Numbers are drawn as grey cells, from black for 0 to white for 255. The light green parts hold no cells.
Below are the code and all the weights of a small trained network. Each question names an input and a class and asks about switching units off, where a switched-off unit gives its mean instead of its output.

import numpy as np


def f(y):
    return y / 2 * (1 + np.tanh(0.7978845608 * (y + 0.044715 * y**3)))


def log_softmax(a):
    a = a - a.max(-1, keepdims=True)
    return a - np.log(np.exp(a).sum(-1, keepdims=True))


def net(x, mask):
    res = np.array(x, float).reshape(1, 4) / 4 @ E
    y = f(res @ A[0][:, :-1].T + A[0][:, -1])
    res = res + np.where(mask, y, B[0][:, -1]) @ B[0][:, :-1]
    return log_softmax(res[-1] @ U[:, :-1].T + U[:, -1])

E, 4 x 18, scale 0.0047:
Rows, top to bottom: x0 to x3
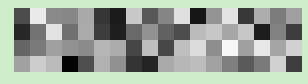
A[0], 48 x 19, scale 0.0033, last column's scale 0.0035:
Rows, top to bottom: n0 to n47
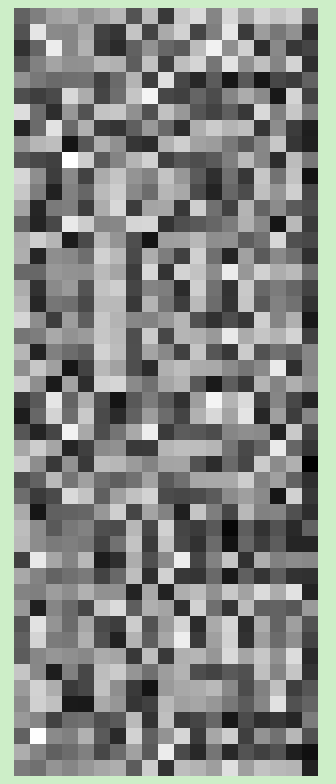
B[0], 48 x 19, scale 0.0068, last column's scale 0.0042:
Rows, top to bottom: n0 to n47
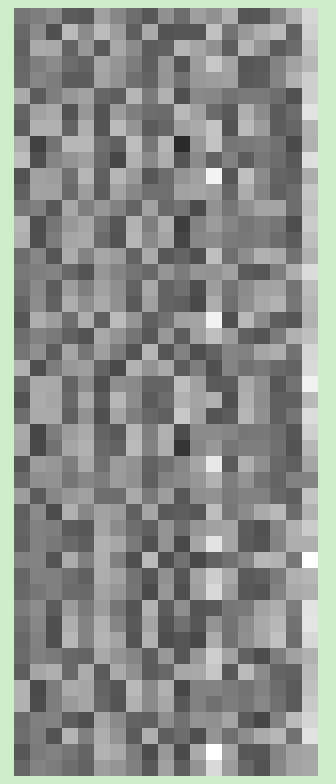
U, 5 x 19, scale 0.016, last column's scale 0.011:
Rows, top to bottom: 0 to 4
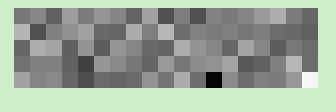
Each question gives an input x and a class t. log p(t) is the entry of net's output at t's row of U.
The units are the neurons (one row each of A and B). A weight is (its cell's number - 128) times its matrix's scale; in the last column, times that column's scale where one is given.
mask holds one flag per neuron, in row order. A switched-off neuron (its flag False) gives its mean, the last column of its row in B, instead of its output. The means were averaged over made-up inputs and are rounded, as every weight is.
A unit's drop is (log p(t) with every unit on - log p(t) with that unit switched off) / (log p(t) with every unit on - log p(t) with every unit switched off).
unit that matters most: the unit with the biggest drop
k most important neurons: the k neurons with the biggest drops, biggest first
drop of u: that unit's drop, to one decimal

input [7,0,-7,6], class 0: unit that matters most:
n34
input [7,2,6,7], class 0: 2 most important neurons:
n34; n39
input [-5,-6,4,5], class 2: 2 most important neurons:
n23; n6
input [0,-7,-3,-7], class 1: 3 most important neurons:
n9; n13; n26
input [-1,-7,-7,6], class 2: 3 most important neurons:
n23; n6; n41
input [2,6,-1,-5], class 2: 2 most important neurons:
n25; n2
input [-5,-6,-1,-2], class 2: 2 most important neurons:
n23; n6
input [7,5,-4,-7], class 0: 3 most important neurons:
n34; n39; n45
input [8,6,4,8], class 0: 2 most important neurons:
n34; n39
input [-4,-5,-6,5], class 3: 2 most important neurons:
n44; n32
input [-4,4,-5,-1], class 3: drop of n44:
0.2
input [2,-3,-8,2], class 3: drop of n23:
0.0
